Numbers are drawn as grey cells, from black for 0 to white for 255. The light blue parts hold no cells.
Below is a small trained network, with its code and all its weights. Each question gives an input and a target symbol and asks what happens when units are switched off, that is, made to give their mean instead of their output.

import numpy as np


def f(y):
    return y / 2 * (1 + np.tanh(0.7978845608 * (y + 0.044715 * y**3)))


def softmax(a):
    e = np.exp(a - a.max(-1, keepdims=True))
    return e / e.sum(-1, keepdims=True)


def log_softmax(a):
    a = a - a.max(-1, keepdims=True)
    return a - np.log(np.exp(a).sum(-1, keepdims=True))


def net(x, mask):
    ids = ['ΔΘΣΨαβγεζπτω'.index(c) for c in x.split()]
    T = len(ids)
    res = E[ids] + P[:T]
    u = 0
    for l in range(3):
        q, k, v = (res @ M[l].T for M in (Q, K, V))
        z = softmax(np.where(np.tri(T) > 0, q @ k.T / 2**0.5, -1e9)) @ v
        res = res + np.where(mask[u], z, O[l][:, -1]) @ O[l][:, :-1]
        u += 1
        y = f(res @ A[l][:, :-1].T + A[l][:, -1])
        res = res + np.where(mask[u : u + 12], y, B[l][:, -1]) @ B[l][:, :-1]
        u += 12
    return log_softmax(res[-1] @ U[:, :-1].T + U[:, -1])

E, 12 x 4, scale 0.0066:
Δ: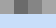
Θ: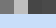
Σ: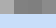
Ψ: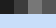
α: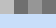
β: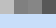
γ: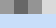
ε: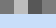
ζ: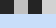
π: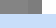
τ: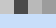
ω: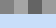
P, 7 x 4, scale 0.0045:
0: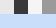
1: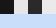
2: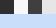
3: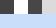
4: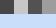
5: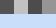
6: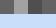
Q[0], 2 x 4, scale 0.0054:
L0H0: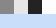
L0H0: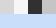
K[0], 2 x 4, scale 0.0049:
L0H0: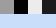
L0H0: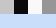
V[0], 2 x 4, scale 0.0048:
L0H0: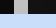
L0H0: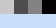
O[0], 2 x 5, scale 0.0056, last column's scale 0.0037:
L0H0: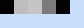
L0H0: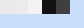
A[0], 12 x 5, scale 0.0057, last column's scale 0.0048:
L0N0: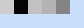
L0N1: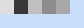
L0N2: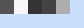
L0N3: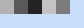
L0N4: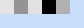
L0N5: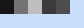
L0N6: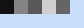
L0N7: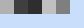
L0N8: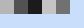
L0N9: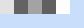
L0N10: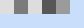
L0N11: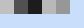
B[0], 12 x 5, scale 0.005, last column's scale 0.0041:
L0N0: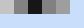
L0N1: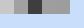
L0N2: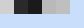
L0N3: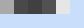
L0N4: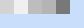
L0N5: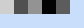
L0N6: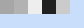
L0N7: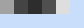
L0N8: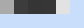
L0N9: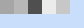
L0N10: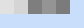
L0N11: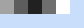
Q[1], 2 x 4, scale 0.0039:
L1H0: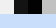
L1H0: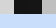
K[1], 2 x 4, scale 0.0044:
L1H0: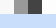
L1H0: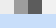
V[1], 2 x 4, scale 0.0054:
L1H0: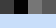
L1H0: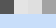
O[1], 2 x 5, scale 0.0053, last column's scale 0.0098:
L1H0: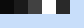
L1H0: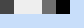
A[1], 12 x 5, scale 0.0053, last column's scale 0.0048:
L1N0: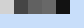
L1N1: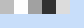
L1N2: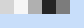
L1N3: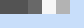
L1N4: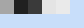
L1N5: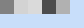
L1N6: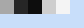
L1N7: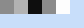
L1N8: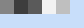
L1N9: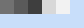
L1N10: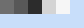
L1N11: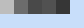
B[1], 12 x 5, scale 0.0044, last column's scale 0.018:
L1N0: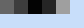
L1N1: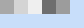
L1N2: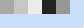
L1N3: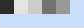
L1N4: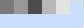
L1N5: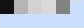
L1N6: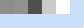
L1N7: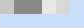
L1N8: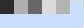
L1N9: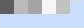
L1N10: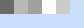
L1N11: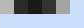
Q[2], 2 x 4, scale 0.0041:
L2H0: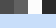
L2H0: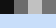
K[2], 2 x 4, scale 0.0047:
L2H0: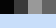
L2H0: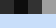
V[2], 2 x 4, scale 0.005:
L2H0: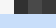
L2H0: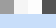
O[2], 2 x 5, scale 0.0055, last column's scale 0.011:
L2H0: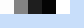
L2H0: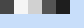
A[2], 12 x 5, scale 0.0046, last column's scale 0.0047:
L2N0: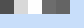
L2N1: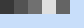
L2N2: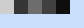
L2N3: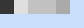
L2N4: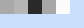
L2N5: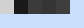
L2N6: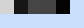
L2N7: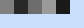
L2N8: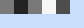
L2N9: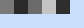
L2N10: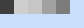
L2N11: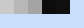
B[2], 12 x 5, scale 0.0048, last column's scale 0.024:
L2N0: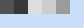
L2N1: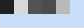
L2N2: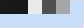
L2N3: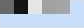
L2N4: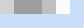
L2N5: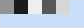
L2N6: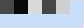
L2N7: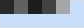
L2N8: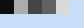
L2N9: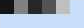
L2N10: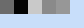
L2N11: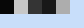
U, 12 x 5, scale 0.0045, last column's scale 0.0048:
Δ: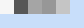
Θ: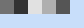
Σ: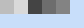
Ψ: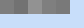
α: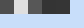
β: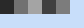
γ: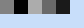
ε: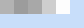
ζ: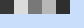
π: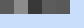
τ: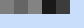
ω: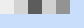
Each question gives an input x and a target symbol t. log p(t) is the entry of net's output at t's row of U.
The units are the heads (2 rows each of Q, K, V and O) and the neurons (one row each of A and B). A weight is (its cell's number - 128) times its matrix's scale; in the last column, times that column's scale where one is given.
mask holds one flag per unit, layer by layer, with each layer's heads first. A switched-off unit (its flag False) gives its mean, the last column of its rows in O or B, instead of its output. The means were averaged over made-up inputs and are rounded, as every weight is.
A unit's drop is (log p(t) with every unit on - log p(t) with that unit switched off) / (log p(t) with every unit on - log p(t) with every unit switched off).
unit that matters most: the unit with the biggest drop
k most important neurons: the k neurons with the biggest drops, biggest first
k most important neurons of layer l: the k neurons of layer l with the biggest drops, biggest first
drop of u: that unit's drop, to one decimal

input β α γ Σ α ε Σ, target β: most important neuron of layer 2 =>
[L2N11]
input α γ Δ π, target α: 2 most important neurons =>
[L0N4; L2N11]
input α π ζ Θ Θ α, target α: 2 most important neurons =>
[L0N4; L0N0]
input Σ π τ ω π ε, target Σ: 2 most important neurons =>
[L0N4; L0N10]
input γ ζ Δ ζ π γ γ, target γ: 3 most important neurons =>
[L0N0; L0N1; L0N10]
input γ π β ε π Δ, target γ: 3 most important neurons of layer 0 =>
[L0N0; L0N1; L0N10]
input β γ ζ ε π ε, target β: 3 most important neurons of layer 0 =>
[L0N4; L0N10; L0N9]
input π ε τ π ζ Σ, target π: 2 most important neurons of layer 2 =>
[L2N8; L2N9]
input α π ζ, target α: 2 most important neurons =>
[L0N4; L2N11]
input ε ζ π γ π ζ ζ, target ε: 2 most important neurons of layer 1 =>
[L1N0; L1N11]
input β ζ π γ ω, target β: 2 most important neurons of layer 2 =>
[L2N11; L2N0]
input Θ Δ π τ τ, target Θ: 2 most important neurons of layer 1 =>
[L1N1; L1N5]
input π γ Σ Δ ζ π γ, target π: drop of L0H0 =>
0.7
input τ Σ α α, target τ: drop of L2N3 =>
0.0
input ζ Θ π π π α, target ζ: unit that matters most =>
L1H0
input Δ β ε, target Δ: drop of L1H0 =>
0.2
